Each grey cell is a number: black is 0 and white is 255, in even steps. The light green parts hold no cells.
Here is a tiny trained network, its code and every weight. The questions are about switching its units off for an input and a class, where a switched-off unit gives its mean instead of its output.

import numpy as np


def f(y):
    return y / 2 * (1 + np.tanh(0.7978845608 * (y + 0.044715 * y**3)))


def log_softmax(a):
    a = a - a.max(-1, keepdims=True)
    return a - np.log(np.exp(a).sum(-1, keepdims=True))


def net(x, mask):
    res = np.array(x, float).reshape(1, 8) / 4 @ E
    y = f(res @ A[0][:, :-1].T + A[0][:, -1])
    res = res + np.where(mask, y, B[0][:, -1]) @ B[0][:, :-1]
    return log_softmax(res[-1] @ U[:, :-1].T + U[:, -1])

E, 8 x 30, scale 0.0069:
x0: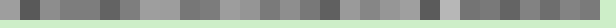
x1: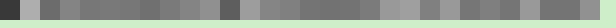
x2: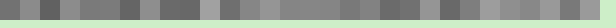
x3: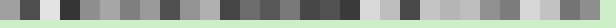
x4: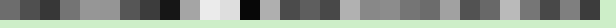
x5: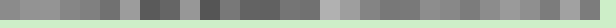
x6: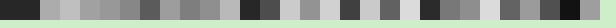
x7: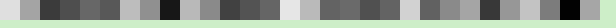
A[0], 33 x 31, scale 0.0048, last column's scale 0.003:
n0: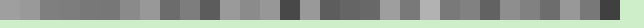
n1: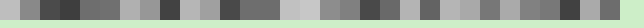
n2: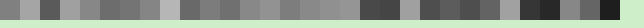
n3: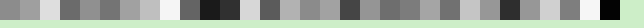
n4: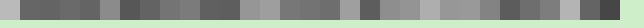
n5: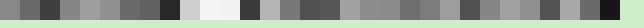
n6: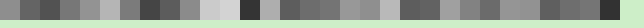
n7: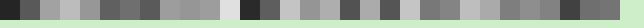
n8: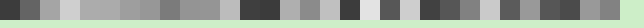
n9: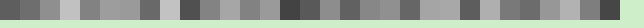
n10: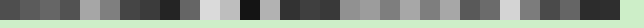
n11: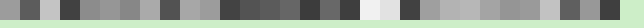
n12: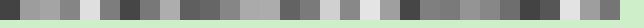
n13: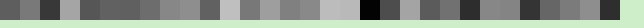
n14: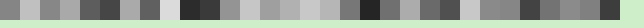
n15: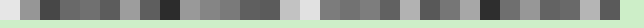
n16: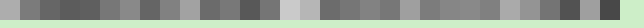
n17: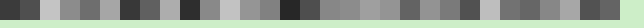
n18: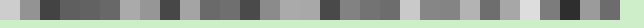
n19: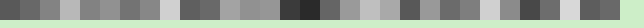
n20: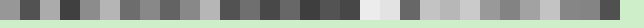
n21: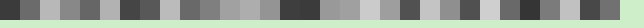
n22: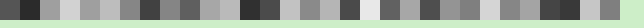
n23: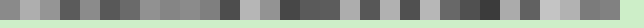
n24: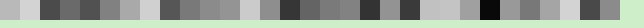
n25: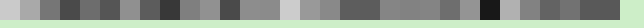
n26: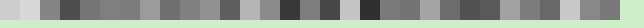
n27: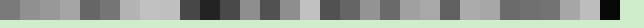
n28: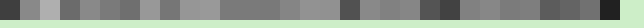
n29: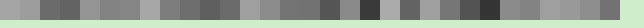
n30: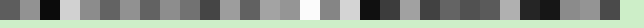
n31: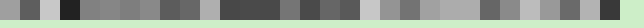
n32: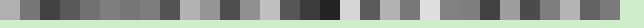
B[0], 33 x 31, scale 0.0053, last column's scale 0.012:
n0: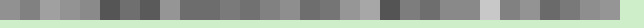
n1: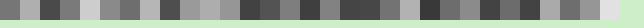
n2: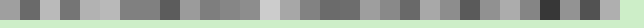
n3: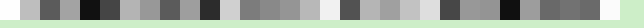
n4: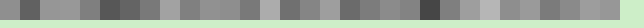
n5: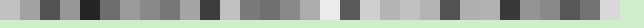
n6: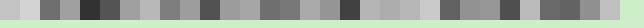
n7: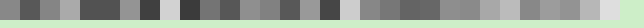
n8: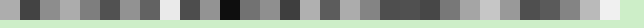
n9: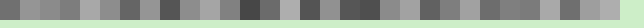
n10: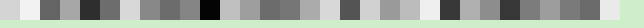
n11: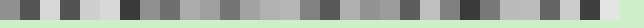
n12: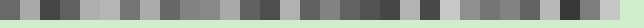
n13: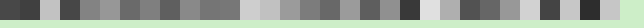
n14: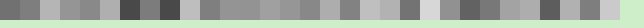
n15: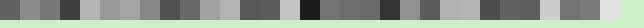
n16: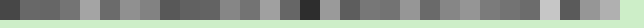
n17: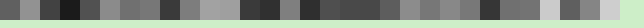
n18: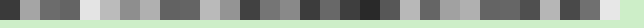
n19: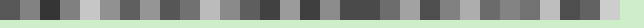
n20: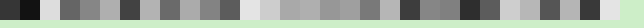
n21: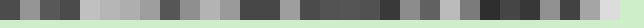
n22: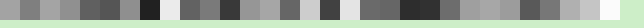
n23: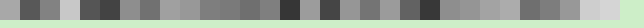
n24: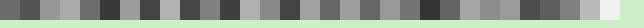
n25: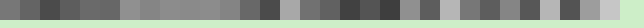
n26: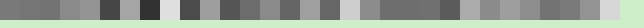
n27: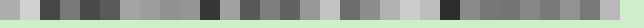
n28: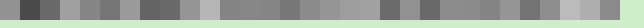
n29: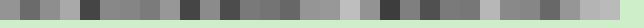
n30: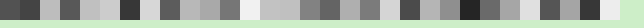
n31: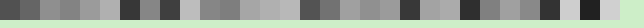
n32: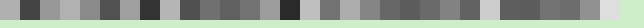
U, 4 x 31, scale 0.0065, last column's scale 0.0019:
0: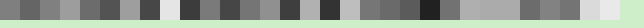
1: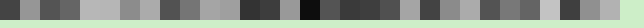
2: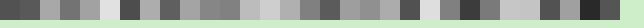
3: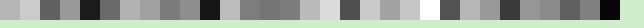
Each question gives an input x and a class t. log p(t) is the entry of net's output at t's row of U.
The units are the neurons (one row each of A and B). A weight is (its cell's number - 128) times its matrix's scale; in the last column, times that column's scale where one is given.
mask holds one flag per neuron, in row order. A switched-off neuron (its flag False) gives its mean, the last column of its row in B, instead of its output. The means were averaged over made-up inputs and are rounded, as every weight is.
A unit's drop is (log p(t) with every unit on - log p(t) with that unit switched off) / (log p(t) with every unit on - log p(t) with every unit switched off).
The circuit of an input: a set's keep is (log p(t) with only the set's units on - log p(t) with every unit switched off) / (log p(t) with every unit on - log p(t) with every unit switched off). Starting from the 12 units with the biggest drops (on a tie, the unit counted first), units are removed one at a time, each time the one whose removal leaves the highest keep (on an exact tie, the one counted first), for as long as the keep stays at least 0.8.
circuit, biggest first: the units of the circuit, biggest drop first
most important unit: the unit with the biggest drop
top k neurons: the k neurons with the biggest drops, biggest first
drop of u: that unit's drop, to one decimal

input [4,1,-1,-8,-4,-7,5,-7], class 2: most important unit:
n30
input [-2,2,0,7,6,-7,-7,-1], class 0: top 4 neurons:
[n32, n24, n23, n30]
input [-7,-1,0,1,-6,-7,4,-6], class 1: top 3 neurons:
[n21, n10, n12]
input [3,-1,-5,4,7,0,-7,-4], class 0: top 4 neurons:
[n24, n32, n3, n23]
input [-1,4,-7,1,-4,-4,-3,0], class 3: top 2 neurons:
[n3, n22]
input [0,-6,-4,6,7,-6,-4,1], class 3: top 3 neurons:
[n10, n5, n6]
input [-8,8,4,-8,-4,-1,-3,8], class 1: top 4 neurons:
[n1, n15, n18, n25]
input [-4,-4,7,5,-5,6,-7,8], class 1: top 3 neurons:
[n18, n1, n15]
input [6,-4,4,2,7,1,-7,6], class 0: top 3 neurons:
[n24, n32, n3]
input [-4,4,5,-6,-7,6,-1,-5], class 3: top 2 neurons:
[n3, n27]
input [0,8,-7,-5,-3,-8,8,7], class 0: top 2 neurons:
[n8, n22]
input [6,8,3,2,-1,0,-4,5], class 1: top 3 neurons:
[n22, n18, n8]
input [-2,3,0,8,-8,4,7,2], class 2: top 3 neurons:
[n11, n20, n31]
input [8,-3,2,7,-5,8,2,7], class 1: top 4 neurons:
[n18, n1, n15, n30]
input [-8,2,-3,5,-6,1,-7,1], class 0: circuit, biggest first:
[n24]
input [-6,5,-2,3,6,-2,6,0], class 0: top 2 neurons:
[n22, n8]
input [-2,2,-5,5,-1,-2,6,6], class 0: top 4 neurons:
[n22, n8, n7, n21]
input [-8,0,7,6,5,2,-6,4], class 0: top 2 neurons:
[n32, n24]
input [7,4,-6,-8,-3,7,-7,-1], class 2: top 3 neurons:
[n30, n14, n13]
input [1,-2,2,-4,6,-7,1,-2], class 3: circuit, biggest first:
[n10]
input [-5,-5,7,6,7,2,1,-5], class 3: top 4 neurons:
[n10, n5, n6, n30]
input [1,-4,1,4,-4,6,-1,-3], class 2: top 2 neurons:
[n10, n5]
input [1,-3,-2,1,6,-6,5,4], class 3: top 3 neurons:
[n10, n5, n6]
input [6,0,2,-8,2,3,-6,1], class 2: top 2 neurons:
[n30, n13]
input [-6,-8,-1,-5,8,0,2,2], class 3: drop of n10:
0.6
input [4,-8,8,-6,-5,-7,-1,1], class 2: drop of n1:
0.0
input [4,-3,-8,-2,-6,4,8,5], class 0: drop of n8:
0.1
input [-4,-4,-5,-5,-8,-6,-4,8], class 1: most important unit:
n15
